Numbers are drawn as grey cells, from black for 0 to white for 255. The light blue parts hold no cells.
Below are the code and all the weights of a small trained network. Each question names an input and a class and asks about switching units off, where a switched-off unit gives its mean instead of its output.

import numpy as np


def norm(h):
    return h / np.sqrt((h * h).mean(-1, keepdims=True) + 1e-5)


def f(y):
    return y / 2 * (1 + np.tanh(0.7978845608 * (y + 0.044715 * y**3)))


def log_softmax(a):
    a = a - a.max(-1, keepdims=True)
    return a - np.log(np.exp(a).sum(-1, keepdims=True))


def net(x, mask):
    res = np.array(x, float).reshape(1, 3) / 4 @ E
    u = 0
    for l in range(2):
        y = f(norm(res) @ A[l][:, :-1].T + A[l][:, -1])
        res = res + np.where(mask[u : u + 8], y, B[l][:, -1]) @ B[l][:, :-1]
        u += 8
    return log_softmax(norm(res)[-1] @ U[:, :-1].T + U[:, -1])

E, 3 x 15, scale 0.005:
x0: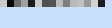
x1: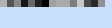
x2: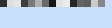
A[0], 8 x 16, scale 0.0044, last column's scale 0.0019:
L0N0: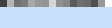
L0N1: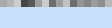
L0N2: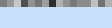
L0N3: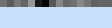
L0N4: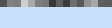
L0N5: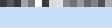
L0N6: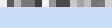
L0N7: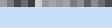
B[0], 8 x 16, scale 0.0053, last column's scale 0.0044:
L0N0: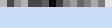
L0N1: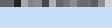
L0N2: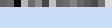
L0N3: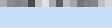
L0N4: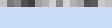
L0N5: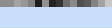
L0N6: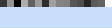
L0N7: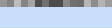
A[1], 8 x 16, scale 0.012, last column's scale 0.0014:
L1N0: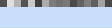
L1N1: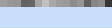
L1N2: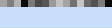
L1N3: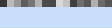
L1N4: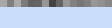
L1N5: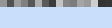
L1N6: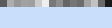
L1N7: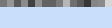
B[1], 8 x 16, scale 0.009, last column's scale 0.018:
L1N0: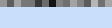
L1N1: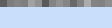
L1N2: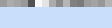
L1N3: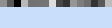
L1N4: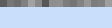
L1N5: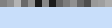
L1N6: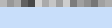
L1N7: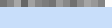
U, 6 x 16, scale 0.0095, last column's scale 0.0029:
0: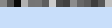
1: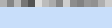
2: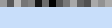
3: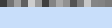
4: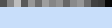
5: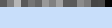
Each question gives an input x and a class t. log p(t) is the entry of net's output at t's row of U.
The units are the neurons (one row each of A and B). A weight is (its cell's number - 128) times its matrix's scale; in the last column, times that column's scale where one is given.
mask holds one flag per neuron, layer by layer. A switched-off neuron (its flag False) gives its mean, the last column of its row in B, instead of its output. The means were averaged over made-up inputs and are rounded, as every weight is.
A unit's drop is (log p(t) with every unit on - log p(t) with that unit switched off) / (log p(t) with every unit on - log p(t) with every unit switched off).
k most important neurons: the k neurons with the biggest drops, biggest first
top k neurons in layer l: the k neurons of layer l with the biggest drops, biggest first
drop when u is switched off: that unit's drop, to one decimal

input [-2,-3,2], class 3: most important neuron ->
(L1N2)
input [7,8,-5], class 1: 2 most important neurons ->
(L1N2 L0N0)
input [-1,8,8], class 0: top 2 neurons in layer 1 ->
(L1N3 L1N6)
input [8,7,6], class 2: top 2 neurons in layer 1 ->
(L1N5 L1N6)
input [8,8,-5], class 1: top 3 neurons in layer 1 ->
(L1N2 L1N0 L1N3)
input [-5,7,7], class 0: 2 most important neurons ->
(L1N3 L0N4)
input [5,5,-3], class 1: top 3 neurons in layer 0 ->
(L0N0 L0N3 L0N2)
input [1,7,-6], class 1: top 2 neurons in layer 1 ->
(L1N3 L1N2)
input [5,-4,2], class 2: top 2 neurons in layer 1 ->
(L1N5 L1N2)
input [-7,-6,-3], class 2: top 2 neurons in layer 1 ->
(L1N0 L1N2)
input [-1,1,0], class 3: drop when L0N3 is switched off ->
0.1
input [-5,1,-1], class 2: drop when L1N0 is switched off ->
0.1
